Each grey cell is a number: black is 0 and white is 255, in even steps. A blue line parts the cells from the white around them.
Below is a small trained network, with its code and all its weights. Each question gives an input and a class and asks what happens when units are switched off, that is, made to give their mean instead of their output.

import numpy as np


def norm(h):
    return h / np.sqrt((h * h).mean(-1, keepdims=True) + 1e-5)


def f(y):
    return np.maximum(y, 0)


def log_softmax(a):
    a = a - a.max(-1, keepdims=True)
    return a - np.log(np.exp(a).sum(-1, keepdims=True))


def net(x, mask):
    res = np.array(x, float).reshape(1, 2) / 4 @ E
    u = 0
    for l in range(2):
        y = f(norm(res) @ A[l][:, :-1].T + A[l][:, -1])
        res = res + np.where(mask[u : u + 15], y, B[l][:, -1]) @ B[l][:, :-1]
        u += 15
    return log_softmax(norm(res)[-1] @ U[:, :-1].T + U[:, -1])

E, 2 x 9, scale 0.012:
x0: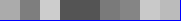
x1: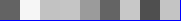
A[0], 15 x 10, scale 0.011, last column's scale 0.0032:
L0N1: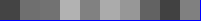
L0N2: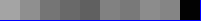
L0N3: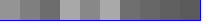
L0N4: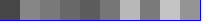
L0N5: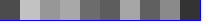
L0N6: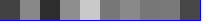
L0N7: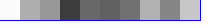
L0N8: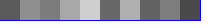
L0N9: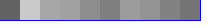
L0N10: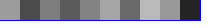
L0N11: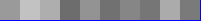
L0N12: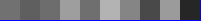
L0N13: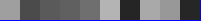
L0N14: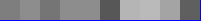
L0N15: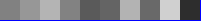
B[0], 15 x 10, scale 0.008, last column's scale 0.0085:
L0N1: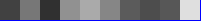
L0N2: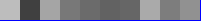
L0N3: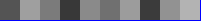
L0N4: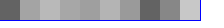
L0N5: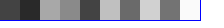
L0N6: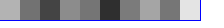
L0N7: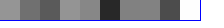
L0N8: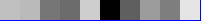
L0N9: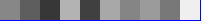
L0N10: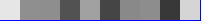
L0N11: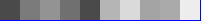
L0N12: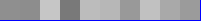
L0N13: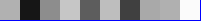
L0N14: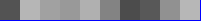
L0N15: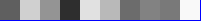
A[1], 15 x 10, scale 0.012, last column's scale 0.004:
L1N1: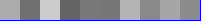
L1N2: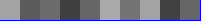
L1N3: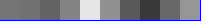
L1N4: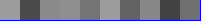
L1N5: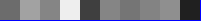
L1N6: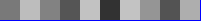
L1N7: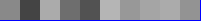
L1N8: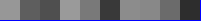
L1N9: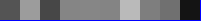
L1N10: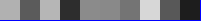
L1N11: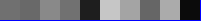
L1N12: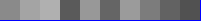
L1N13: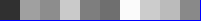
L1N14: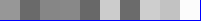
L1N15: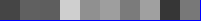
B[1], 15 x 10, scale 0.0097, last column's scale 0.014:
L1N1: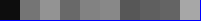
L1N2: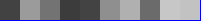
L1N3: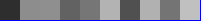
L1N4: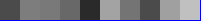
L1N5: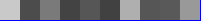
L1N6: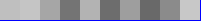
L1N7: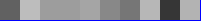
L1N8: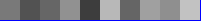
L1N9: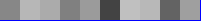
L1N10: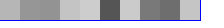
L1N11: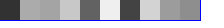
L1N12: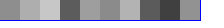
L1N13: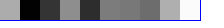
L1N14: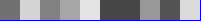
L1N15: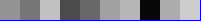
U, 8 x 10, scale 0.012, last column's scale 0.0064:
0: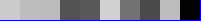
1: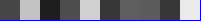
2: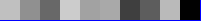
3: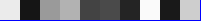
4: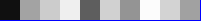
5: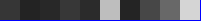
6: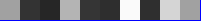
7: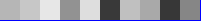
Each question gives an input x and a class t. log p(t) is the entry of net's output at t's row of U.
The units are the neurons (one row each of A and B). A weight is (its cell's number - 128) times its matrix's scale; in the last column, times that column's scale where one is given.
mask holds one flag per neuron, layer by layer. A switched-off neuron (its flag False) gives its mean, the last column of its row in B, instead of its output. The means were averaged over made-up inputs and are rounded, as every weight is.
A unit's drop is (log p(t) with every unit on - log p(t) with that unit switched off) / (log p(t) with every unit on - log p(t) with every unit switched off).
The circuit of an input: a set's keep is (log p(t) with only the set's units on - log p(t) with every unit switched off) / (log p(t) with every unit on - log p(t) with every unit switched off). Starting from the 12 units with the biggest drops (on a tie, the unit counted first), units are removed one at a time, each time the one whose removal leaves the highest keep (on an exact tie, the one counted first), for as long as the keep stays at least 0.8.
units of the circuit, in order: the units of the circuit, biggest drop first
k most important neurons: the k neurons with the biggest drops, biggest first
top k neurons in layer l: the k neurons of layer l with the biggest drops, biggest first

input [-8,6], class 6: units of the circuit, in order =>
L1N14
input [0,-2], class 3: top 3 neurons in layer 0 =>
L0N13; L0N15; L0N11
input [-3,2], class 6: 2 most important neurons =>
L0N15; L0N5
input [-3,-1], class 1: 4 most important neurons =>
L0N13; L0N5; L1N13; L0N3
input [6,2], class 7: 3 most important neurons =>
L0N15; L0N7; L0N13
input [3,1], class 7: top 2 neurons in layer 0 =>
L0N15; L0N7
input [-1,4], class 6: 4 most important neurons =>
L1N13; L0N8; L0N13; L0N9
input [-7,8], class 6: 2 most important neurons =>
L1N13; L0N5
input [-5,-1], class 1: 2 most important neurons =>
L0N13; L1N13
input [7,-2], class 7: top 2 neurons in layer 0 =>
L0N9; L0N6
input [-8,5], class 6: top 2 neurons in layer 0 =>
L0N15; L0N5
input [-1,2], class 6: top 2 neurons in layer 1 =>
L1N13; L1N15
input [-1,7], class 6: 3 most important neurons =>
L1N13; L0N8; L0N13
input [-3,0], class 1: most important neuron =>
L0N1
